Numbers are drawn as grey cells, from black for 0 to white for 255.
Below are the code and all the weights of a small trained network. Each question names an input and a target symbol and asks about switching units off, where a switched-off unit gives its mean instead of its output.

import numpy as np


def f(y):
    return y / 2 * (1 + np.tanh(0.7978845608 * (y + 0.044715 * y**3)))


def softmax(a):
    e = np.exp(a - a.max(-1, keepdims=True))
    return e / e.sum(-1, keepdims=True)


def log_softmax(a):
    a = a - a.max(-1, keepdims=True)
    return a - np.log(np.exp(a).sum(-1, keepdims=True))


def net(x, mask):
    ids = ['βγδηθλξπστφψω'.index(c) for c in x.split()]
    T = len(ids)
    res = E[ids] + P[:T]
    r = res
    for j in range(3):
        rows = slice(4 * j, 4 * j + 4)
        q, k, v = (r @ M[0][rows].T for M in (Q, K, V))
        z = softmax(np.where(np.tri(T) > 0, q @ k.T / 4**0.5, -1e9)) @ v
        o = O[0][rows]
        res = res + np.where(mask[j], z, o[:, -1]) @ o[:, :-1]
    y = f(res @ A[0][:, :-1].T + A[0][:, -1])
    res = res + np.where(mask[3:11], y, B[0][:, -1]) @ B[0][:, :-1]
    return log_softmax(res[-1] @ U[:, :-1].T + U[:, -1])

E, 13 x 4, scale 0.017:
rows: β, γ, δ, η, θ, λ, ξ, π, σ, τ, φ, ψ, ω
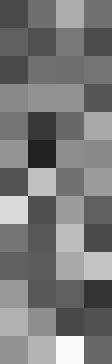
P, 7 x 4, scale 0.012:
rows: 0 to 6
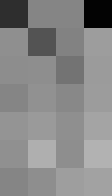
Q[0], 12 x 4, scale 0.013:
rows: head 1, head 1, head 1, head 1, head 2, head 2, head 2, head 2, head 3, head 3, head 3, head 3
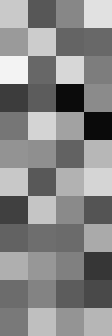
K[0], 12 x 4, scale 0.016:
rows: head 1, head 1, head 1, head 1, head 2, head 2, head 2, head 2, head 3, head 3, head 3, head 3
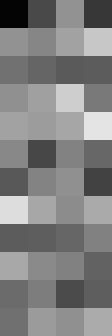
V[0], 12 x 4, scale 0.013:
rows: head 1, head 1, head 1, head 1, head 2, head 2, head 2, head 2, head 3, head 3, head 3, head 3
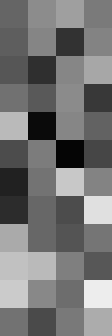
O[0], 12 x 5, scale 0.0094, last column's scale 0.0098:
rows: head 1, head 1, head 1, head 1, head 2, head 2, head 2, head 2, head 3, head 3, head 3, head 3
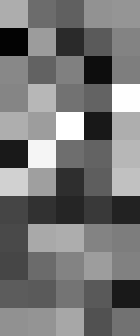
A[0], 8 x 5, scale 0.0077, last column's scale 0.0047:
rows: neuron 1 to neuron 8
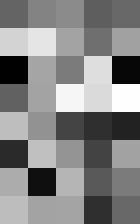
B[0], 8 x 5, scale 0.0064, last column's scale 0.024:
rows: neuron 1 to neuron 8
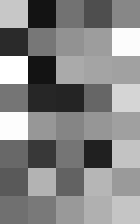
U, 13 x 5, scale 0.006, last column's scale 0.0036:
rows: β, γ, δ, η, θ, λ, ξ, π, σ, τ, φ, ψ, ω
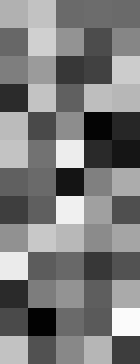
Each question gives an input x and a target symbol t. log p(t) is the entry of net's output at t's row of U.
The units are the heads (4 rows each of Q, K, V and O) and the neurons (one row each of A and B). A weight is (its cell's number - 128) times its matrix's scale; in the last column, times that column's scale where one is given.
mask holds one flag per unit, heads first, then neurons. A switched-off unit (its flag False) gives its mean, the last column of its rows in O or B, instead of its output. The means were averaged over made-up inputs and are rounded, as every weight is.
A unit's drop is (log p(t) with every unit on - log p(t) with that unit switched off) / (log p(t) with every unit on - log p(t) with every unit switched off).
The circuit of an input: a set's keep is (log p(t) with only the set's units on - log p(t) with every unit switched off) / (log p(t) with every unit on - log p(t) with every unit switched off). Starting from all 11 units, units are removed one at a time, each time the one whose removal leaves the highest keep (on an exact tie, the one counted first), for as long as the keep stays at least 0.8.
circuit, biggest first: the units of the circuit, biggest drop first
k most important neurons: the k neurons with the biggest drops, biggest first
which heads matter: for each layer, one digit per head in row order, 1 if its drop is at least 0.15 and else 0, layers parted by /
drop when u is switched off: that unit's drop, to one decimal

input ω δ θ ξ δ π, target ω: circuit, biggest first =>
(head 2)
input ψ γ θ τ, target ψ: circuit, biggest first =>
(head 2; neuron 4; neuron 3; neuron 6)
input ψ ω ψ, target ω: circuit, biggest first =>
(head 1; head 2)
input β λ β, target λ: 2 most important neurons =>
(neuron 4; neuron 5)
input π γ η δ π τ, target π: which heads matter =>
010
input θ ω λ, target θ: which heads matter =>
110
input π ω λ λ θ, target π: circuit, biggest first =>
(head 2; neuron 2)
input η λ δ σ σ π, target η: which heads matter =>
010
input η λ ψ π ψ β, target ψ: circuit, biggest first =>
(neuron 4; head 2)
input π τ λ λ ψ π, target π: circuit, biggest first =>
(head 2; neuron 2; neuron 8)
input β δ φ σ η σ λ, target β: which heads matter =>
010
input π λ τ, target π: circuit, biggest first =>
(head 2; neuron 2)
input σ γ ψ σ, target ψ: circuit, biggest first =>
(neuron 4; head 2; head 1)
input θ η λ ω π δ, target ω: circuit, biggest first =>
(head 1)
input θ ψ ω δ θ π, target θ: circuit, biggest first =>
(head 2; head 1; neuron 6; neuron 5)
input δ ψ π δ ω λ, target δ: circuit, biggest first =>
(head 2; head 1; neuron 2)
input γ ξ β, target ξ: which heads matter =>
010
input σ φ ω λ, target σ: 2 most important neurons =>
(neuron 6; neuron 2)
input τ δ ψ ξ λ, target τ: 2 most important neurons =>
(neuron 5; neuron 2)
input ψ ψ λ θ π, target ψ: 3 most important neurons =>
(neuron 4; neuron 3; neuron 6)
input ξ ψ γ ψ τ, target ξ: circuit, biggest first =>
(head 2)
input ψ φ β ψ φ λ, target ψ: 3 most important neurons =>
(neuron 4; neuron 3; neuron 6)
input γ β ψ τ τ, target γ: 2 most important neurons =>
(neuron 4; neuron 3)
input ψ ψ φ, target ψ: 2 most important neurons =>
(neuron 4; neuron 6)
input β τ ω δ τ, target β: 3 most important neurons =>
(neuron 5; neuron 4; neuron 6)
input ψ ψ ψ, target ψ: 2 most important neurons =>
(neuron 4; neuron 3)
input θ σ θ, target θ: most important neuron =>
(neuron 6)
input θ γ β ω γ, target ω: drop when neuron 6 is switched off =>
0.1
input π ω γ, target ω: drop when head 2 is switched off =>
0.4
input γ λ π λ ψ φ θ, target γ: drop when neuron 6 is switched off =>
0.0
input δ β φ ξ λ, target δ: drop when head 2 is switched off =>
0.7
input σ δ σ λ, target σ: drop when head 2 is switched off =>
0.3
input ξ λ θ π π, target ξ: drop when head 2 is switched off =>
0.8
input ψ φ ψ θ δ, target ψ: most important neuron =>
(neuron 6)
